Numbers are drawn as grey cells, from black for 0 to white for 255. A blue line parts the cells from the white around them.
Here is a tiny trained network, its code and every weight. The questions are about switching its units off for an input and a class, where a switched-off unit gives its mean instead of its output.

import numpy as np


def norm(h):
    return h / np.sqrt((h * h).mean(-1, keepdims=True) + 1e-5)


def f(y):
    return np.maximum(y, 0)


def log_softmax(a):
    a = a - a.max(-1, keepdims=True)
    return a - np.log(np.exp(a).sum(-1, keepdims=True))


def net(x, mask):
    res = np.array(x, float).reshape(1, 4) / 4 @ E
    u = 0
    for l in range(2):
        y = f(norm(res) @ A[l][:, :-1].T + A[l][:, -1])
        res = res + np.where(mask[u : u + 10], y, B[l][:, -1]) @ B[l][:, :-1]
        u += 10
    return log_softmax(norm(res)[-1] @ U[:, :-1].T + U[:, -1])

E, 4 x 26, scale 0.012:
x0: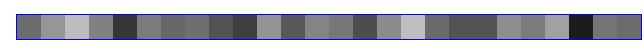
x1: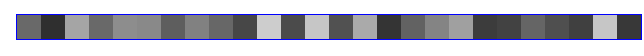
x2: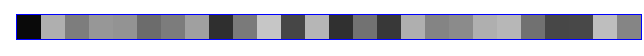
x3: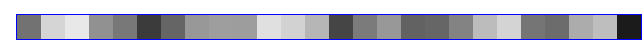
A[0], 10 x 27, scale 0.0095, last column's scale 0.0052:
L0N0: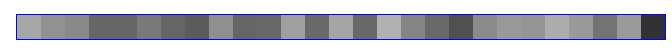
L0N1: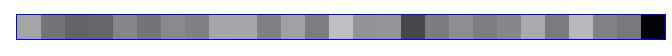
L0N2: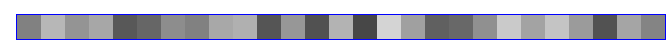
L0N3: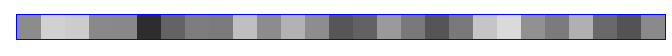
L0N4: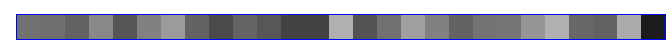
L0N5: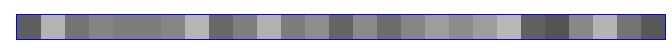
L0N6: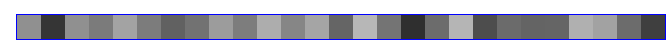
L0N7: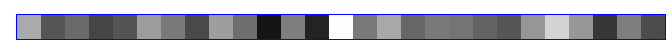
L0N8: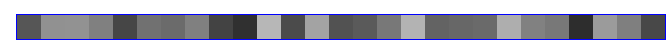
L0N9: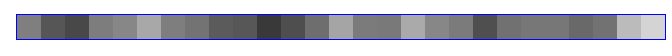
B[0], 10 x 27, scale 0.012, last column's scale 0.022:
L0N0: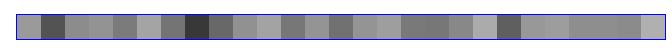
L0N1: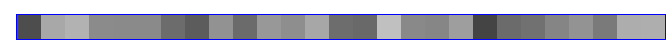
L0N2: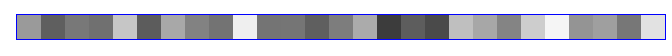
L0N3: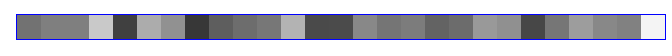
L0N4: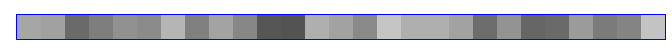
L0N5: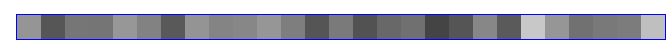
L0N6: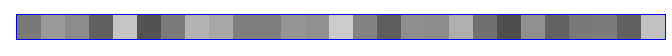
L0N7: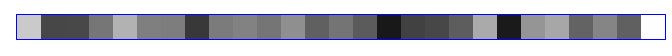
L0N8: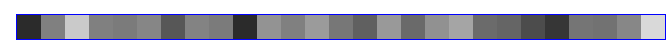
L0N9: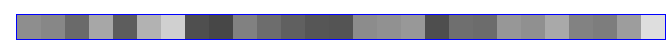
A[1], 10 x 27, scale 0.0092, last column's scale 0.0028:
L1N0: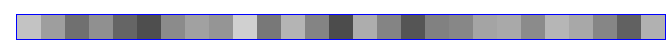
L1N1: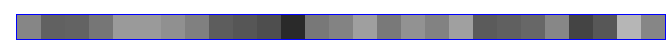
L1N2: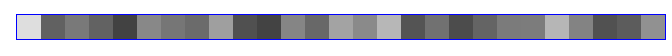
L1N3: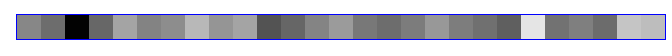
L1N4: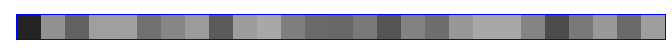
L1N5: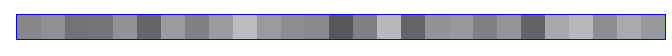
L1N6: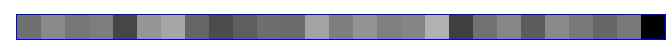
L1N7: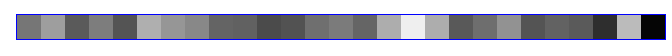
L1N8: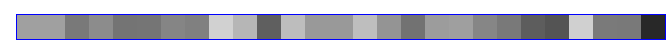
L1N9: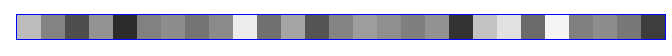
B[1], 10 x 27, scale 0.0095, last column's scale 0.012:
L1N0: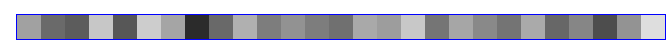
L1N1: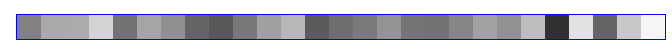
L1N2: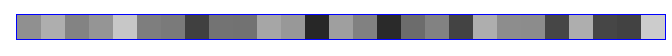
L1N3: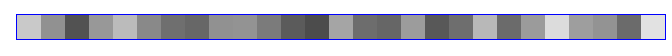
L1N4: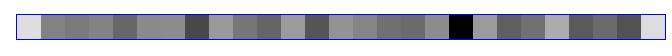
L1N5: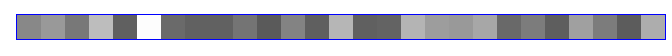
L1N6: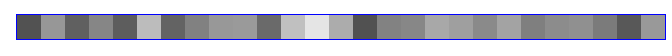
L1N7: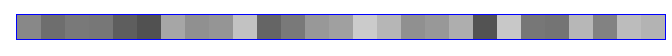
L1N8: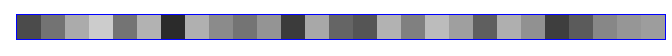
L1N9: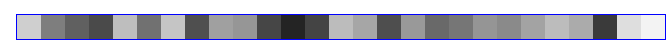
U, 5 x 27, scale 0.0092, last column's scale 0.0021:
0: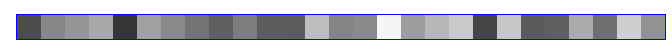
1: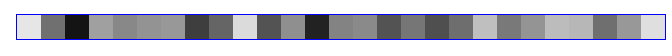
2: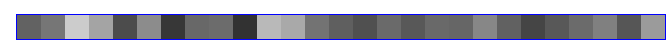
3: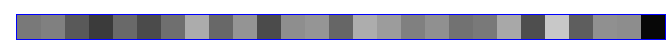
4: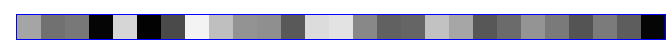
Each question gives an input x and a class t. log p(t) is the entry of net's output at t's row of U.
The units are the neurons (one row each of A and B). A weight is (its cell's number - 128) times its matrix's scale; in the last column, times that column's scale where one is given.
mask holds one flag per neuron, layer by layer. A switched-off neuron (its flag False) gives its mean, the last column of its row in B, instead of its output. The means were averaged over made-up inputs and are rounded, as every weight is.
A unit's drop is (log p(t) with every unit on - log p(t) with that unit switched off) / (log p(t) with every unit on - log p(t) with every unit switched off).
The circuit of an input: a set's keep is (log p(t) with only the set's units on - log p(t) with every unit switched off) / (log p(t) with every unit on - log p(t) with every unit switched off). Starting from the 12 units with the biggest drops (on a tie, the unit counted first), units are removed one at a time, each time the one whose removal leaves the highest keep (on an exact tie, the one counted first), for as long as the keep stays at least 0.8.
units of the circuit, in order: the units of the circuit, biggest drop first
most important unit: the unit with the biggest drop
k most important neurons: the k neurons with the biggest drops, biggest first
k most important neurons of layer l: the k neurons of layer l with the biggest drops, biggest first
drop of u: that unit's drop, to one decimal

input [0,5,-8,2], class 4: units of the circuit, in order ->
(L0N6; L0N9; L0N3)
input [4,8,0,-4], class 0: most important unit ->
L0N7
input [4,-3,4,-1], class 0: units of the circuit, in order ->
(L0N8; L0N7)
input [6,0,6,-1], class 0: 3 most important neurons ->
(L0N7; L0N2; L1N7)
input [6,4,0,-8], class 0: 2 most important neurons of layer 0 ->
(L0N2; L0N8)
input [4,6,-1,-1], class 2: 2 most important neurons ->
(L0N4; L0N8)
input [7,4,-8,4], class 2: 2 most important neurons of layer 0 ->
(L0N2; L0N9)
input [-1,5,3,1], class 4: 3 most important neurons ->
(L0N3; L0N6; L0N9)
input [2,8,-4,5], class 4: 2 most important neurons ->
(L0N6; L0N3)
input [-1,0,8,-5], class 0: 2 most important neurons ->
(L0N7; L0N2)
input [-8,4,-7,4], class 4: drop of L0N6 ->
0.5
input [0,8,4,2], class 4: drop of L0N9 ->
0.3
